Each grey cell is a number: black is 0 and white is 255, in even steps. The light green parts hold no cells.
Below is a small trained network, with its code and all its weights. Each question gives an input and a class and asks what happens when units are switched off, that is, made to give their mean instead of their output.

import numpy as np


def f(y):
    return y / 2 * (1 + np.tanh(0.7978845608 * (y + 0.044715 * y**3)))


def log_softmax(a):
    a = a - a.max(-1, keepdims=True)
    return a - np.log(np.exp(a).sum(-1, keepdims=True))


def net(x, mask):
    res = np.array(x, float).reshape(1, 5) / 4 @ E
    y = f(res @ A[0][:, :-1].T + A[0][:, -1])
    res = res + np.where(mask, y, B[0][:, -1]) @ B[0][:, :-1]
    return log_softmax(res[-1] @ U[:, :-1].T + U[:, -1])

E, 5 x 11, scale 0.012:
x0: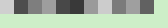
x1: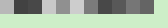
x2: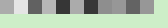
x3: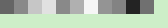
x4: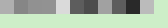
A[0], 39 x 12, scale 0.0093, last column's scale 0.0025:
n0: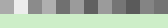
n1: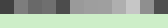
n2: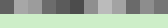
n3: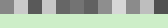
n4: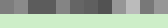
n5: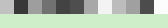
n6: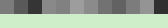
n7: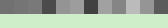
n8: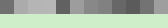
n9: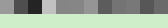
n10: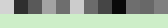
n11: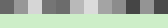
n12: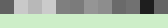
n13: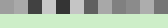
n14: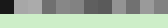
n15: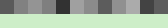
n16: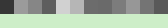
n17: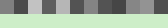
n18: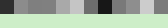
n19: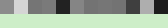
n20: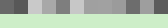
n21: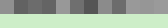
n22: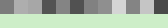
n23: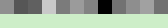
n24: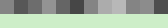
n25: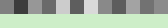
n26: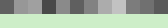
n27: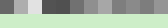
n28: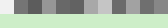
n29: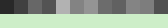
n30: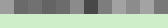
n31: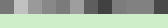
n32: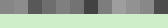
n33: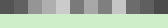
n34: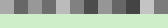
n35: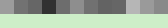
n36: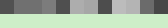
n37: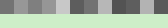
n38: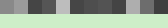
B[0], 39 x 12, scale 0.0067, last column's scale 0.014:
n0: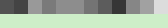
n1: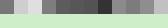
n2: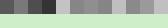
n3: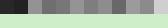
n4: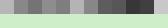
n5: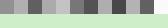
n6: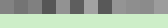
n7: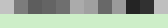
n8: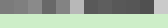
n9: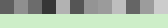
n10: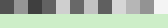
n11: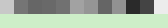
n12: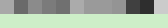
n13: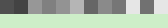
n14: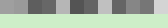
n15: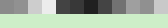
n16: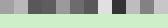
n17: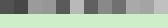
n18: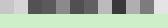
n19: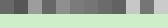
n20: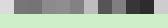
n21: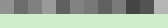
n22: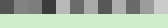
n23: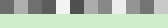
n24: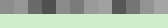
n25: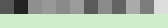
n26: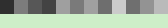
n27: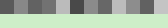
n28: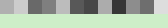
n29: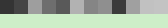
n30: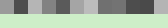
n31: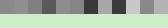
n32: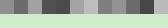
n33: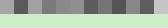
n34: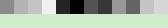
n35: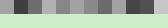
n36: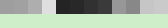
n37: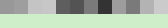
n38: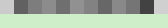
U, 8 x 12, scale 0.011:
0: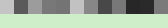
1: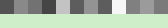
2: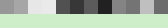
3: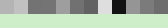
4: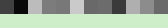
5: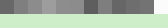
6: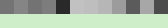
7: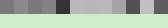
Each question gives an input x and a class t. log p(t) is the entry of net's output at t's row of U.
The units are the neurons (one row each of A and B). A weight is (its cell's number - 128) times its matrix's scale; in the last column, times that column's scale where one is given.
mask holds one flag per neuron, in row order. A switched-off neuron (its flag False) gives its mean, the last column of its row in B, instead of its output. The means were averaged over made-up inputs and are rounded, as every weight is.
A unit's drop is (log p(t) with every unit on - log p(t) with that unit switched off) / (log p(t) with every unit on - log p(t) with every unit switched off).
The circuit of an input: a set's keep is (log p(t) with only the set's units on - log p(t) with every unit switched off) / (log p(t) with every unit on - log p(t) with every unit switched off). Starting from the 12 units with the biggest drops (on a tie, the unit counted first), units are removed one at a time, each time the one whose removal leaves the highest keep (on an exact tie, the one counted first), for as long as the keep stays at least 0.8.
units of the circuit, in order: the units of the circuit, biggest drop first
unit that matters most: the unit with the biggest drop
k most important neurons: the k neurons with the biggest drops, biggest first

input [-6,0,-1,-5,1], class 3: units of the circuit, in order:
(n18)
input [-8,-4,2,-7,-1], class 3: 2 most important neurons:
(n18, n16)
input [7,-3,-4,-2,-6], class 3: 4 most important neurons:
(n5, n34, n28, n24)
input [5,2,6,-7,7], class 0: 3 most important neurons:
(n32, n30, n36)
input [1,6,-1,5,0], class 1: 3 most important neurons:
(n10, n23, n9)
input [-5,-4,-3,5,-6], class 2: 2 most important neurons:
(n36, n15)
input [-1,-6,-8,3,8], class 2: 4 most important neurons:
(n34, n37, n13, n3)
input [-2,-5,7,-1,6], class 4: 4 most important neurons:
(n3, n0, n19, n36)
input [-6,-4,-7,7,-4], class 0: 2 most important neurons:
(n11, n20)
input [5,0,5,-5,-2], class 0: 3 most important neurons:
(n18, n30, n16)
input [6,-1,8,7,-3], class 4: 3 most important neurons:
(n13, n3, n0)
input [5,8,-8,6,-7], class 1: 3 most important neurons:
(n10, n9, n23)
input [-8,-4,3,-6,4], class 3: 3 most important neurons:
(n18, n16, n14)
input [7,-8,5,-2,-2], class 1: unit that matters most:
n2
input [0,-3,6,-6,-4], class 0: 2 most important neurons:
(n7, n4)
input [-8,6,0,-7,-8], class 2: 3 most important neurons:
(n36, n15, n1)
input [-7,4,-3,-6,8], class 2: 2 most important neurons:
(n34, n37)
